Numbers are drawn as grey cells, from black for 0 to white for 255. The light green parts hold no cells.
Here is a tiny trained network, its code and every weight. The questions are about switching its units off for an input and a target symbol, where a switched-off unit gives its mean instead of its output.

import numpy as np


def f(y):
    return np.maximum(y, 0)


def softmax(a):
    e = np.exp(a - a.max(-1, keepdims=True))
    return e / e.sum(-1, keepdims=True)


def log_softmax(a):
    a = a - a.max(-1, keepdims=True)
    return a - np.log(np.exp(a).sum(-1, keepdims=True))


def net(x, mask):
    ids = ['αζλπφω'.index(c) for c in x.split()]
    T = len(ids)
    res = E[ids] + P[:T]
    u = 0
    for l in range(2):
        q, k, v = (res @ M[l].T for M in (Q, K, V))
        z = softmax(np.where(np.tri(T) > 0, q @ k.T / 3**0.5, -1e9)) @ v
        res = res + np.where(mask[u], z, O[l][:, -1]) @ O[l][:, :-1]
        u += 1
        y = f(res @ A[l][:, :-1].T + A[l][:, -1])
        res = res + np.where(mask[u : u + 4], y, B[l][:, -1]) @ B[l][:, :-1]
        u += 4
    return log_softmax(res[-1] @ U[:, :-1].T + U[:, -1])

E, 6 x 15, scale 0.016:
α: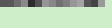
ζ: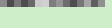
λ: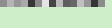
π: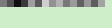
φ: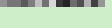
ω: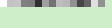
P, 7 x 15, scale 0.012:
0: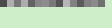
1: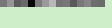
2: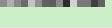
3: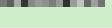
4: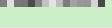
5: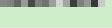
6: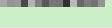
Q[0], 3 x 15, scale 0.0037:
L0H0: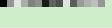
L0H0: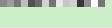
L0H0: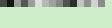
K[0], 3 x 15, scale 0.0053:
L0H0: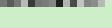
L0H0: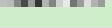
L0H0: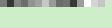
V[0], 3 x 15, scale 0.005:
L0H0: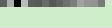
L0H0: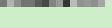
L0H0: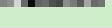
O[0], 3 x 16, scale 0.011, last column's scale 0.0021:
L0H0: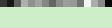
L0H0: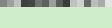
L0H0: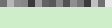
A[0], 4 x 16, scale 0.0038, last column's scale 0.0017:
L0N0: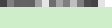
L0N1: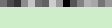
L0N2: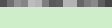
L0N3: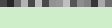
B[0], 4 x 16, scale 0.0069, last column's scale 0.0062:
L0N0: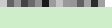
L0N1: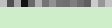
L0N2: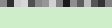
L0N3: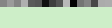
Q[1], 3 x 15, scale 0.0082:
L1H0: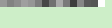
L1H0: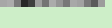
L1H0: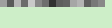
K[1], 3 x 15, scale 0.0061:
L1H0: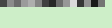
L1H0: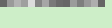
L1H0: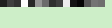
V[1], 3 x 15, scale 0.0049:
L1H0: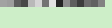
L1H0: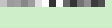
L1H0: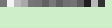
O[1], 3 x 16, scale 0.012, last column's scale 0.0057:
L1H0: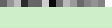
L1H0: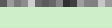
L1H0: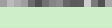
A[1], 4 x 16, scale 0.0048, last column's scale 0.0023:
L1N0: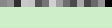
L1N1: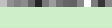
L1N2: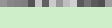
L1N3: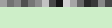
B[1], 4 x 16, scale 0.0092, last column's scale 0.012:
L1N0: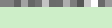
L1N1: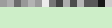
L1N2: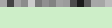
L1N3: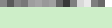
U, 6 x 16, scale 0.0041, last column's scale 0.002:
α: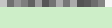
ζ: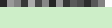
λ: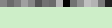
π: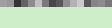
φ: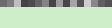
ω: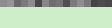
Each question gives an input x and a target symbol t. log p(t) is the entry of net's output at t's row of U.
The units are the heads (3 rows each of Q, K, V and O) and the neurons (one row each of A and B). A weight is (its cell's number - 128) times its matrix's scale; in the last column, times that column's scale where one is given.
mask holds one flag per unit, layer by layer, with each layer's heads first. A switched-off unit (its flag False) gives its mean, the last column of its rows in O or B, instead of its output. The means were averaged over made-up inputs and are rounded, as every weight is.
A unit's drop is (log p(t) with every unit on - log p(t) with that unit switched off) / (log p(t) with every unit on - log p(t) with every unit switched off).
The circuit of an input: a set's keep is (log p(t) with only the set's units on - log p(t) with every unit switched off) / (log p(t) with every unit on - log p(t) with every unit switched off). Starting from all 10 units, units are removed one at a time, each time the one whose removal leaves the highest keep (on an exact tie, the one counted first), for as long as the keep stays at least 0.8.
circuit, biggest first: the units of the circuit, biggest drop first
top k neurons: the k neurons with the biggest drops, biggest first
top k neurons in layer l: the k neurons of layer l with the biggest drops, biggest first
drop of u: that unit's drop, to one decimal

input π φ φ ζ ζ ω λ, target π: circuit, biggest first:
[L1H0 L0H0]
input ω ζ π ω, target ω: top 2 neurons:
[L1N1 L0N0]
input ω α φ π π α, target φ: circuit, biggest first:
[L1H0 L1N3 L0H0]
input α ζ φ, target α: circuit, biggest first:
[L1H0 L0H0 L1N2]
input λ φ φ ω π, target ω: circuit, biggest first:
[L1H0 L1N1 L0H0]
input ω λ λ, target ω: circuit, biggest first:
[L1H0 L1N1 L0N0]
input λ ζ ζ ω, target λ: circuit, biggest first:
[L1H0]
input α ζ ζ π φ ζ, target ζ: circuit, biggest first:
[L1H0 L1N3]
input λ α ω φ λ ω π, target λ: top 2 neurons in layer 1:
[L1N0 L1N1]
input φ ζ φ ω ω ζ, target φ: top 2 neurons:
[L1N3 L1N1]
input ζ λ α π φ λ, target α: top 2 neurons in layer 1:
[L1N3 L1N2]
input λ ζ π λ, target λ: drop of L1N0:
0.2
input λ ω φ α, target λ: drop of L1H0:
1.1
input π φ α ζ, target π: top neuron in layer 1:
[L1N3]
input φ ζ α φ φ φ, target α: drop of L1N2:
0.1
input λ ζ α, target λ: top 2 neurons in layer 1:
[L1N0 L1N1]
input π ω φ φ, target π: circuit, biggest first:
[L0H0 L1H0]
